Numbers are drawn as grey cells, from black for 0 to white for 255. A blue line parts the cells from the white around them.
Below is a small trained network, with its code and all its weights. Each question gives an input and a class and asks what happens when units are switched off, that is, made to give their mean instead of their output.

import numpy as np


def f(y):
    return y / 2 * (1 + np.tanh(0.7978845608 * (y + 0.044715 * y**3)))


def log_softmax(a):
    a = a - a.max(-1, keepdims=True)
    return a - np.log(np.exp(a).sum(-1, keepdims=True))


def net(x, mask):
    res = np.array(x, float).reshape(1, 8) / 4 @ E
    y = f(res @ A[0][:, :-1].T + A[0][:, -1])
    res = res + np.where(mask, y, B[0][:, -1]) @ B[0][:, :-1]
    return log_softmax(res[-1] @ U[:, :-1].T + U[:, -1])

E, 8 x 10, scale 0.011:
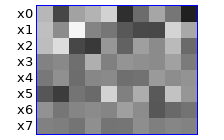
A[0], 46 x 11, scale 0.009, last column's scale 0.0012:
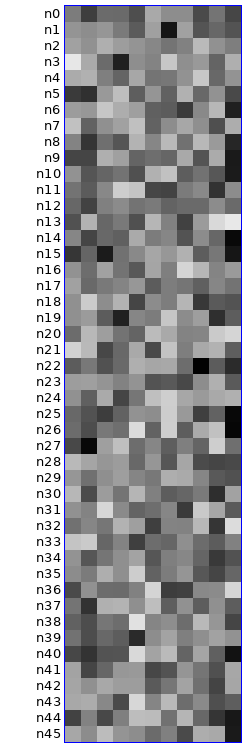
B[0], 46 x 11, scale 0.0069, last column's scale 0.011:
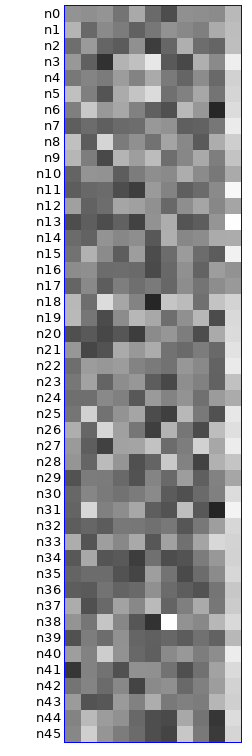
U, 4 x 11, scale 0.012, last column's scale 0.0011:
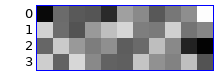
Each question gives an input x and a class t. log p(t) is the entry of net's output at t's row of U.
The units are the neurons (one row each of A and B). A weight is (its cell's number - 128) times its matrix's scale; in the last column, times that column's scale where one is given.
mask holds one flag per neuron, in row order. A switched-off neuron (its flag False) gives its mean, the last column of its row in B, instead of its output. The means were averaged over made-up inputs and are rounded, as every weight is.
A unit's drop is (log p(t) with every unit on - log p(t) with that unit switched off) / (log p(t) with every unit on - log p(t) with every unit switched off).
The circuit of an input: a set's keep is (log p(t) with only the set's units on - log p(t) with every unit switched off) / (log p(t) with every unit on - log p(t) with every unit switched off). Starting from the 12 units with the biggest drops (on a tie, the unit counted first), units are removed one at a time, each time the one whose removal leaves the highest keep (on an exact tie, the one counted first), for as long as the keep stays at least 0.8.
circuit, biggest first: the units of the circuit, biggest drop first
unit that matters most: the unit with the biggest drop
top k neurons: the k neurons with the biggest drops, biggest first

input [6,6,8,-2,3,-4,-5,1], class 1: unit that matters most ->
n3
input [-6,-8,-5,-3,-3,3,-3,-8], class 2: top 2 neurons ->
[n25, n15]
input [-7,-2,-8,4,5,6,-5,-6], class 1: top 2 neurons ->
[n5, n27]
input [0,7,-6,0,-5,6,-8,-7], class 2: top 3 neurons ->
[n31, n45, n6]
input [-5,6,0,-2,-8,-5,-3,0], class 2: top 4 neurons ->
[n31, n6, n45, n11]
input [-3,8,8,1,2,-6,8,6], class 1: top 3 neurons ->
[n3, n33, n21]
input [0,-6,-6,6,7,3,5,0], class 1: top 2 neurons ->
[n27, n5]
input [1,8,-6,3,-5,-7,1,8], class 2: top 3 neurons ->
[n31, n6, n45]
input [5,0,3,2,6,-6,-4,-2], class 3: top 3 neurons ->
[n18, n33, n28]
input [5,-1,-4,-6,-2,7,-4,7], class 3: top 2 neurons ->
[n26, n38]
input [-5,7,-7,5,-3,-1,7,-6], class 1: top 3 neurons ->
[n27, n37, n5]
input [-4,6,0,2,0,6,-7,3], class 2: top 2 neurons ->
[n31, n45]
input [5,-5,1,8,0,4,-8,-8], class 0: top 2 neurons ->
[n11, n31]
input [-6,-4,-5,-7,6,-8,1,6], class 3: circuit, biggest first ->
[n18]
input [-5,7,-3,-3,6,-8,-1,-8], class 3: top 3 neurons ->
[n1, n33, n18]
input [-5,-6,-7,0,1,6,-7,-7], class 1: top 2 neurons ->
[n27, n5]
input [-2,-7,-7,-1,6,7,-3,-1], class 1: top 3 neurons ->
[n27, n5, n9]
